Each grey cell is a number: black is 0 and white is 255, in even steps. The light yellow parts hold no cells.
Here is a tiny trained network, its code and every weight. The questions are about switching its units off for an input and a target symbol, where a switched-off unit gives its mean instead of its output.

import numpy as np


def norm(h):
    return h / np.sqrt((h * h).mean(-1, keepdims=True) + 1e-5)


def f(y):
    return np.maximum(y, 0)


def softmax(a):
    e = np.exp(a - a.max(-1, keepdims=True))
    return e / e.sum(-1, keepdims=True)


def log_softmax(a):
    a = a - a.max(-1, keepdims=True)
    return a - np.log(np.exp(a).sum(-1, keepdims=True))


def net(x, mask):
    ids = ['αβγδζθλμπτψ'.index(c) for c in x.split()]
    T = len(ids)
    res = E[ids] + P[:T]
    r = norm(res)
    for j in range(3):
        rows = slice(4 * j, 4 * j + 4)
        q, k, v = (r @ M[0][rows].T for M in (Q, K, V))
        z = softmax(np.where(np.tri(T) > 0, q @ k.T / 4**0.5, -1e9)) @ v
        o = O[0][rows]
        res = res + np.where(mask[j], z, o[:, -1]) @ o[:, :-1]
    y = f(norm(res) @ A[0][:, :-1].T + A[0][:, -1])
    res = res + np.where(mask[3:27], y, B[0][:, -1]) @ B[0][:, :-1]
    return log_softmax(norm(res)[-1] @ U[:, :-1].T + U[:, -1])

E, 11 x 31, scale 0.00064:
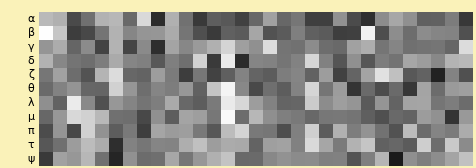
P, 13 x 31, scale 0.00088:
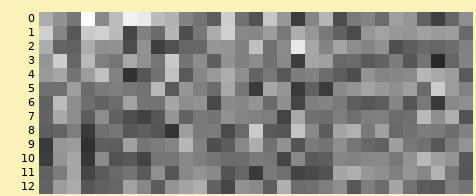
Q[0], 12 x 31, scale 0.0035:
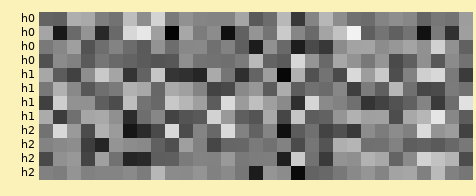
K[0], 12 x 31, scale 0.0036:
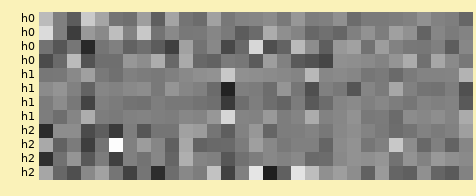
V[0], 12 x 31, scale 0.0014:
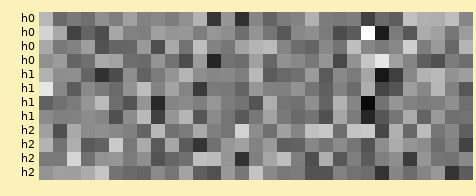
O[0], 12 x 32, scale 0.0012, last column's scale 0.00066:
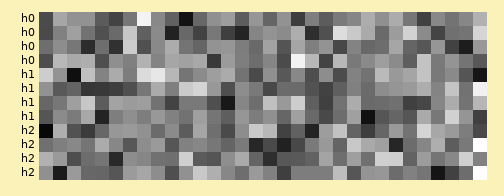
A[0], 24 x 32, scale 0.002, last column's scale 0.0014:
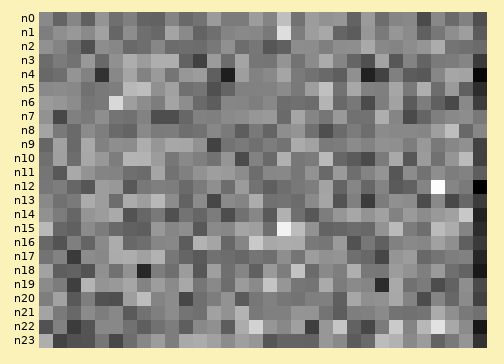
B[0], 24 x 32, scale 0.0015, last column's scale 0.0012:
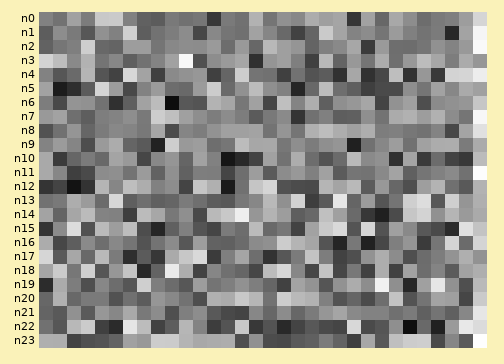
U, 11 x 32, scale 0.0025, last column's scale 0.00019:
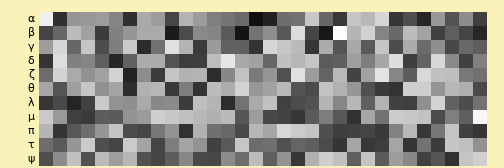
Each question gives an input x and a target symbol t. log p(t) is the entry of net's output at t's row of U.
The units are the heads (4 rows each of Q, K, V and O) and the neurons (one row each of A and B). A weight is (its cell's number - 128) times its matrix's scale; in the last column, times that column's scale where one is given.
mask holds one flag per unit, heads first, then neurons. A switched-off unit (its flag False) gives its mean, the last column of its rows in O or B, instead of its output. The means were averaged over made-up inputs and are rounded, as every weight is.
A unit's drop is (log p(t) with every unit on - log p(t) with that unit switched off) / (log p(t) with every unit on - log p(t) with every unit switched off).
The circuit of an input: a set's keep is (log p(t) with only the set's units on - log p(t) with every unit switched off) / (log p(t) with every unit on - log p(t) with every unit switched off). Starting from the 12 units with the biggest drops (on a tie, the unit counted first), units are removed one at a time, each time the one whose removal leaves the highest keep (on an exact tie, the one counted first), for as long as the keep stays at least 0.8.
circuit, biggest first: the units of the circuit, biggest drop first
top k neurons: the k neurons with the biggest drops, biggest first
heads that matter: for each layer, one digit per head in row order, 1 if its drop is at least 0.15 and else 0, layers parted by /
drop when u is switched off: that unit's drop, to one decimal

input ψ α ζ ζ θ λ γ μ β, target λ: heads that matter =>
000
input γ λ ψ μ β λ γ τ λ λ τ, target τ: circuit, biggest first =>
[h2; n22]
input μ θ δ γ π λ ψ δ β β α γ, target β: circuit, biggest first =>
[h0]
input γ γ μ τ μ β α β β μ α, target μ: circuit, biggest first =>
[h2; n23]
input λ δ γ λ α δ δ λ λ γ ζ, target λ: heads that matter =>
100
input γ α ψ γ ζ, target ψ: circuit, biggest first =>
[h2; n15]
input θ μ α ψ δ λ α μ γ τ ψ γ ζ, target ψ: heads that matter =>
010
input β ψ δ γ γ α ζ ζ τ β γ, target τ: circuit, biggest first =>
[h2; n22]
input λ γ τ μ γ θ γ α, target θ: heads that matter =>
100
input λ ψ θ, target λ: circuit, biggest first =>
[h2; n12]
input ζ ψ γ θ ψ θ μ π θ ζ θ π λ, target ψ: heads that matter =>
010
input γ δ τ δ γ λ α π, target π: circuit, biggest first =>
[h2; n16]
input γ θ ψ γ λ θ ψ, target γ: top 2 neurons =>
[n10; n3]
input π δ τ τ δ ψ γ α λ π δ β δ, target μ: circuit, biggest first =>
[h1]
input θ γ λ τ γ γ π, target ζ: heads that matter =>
010
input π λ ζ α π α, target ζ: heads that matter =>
100
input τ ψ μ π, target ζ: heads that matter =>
000
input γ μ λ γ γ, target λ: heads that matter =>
000
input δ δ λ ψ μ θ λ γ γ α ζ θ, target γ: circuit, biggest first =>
[n18; h0]
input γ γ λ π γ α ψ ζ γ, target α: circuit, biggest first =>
[h2]
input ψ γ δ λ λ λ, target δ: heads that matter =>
100
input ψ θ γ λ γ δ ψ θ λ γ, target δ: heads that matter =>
010
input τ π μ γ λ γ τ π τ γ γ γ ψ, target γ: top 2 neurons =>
[n3; n10]
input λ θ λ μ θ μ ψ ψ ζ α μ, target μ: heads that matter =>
001
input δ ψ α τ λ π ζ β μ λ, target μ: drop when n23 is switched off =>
0.1
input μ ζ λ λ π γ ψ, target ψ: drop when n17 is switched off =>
0.0
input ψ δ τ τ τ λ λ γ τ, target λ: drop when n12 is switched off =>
0.1
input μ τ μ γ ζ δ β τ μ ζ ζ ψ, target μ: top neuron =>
[n23]
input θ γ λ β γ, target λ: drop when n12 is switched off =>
0.2
